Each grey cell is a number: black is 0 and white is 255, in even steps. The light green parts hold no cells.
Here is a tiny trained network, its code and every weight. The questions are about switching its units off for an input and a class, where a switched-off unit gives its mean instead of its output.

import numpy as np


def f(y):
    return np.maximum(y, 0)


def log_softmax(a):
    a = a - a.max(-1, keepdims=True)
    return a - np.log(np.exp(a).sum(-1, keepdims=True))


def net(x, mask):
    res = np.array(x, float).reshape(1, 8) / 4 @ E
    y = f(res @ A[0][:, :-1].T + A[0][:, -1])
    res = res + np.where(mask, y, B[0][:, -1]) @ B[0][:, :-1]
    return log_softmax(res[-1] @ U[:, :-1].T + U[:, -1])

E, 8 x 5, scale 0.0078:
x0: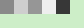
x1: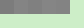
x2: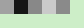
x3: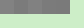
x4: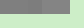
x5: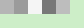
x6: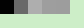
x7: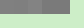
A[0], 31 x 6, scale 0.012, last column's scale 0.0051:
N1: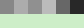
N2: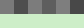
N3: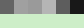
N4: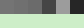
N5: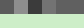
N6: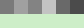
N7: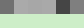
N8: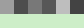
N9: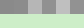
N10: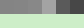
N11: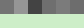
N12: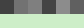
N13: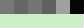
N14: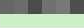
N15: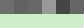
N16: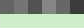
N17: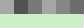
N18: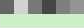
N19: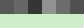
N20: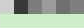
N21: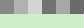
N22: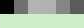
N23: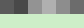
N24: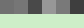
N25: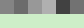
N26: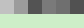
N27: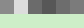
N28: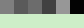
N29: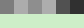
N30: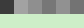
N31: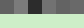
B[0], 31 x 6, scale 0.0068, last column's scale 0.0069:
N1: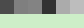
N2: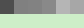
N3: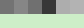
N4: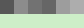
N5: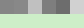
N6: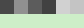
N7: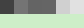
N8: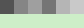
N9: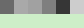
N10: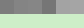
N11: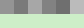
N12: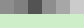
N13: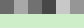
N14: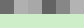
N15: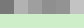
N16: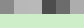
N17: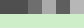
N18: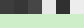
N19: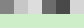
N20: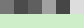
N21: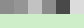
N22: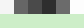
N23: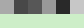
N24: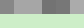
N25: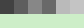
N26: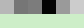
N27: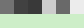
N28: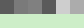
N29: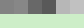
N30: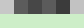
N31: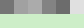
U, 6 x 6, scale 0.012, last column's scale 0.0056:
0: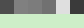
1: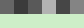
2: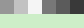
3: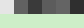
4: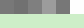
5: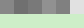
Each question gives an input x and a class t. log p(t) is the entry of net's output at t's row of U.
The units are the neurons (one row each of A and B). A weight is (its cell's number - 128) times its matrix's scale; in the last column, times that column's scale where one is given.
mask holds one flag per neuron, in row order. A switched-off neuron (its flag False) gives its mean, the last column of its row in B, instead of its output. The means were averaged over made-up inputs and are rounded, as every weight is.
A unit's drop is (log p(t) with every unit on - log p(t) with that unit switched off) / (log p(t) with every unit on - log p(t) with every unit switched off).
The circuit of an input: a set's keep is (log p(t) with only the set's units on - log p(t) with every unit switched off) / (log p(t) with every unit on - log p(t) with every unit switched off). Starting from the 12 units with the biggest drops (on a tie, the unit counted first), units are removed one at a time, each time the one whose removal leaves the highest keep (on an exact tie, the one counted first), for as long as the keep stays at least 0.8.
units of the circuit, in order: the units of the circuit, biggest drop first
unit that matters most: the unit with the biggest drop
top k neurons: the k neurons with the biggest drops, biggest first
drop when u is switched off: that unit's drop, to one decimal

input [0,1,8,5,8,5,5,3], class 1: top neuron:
N23
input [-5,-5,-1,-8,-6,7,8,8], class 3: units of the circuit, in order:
N22; N30
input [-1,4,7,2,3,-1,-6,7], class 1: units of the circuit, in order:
N20; N17
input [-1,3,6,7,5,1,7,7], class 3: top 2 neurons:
N22; N18
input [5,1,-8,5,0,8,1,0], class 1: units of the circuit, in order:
N18; N27
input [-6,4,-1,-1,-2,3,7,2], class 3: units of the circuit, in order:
N22; N30
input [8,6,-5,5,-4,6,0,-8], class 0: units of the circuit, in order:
N7; N6
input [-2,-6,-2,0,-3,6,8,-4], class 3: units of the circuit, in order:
N22; N30
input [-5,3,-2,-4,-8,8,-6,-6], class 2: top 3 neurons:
N21; N9; N22
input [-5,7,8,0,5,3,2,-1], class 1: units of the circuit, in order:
N23; N20
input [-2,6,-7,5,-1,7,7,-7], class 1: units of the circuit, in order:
N18; N30
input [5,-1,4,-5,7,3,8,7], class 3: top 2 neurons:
N22; N23
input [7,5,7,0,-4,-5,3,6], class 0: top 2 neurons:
N6; N25
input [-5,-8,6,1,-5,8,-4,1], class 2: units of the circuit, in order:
N9
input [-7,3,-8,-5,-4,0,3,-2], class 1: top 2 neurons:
N18; N30
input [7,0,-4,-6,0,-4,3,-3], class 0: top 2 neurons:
N7; N6
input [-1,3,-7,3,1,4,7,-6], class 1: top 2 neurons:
N18; N26
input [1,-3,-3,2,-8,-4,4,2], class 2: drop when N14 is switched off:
0.1
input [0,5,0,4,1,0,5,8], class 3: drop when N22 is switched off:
0.3
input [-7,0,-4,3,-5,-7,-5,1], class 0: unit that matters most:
N28
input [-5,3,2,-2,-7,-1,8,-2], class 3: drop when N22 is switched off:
0.4
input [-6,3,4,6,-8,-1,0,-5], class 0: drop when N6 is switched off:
-0.1
